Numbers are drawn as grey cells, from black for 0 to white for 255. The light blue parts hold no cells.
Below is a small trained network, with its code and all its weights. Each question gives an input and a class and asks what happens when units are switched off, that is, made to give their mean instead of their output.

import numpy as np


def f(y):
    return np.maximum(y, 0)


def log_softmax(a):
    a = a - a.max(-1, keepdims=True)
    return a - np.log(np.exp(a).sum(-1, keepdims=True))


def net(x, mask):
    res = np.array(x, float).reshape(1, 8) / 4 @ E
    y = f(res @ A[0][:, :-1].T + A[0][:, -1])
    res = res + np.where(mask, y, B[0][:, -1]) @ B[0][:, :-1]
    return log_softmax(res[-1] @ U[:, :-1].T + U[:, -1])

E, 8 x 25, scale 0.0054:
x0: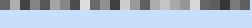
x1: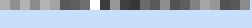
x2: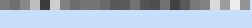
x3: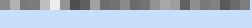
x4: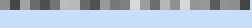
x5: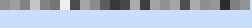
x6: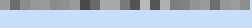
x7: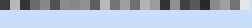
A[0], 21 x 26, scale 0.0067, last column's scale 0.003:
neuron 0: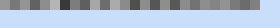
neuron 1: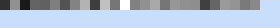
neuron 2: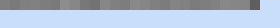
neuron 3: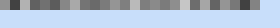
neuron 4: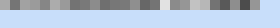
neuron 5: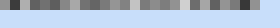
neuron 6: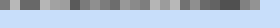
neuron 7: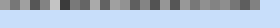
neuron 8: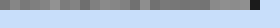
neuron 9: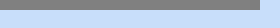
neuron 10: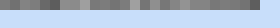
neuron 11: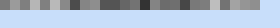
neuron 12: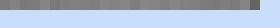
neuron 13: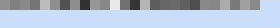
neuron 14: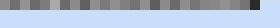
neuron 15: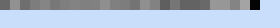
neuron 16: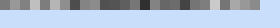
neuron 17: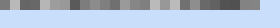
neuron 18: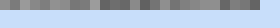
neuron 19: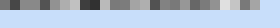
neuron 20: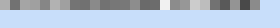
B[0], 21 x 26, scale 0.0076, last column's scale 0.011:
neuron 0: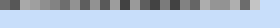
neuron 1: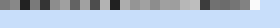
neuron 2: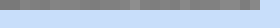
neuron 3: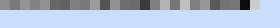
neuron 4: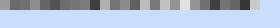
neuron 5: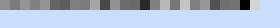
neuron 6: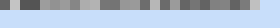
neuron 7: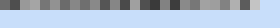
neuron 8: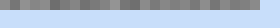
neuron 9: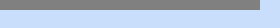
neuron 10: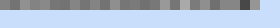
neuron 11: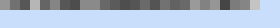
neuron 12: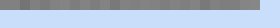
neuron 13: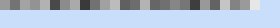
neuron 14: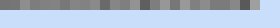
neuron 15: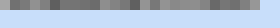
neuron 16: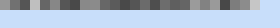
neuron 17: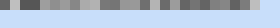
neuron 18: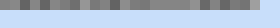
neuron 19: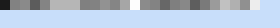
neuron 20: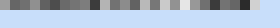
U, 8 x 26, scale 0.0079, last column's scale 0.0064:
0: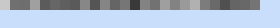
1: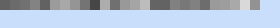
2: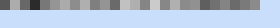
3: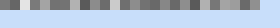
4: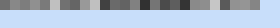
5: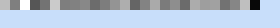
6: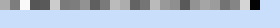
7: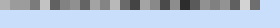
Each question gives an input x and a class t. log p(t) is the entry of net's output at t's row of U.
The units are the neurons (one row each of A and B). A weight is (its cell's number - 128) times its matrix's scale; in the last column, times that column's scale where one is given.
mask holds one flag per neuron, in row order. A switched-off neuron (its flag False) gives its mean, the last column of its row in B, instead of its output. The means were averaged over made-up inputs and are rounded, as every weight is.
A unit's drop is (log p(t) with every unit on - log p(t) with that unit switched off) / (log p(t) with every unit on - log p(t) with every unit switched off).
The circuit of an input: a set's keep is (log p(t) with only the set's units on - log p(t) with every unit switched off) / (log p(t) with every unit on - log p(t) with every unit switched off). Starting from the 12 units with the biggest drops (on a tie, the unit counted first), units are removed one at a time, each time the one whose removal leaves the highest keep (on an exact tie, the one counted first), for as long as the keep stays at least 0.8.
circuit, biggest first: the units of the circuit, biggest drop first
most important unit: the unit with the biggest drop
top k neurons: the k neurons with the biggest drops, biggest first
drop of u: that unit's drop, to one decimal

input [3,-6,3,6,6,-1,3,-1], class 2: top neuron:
(neuron 19)
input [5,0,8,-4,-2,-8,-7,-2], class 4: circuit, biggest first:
(neuron 20; neuron 4)
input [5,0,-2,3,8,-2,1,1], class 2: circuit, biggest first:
(neuron 16; neuron 11)
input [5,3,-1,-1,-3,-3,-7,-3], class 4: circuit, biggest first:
(neuron 20; neuron 1; neuron 13)
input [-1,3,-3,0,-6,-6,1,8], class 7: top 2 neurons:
(neuron 13; neuron 19)
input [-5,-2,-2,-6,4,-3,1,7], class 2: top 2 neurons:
(neuron 1; neuron 0)
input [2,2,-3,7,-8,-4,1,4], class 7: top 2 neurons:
(neuron 13; neuron 19)
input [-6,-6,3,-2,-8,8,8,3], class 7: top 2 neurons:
(neuron 1; neuron 7)
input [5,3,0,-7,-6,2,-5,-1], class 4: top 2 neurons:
(neuron 20; neuron 4)
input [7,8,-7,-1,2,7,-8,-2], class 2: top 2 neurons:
(neuron 6; neuron 17)
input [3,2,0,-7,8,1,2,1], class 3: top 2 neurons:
(neuron 1; neuron 19)
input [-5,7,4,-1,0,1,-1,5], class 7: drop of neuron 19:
0.1
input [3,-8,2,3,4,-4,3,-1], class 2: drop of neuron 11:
0.0
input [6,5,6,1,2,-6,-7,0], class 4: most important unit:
neuron 20
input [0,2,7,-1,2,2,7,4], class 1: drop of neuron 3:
0.3
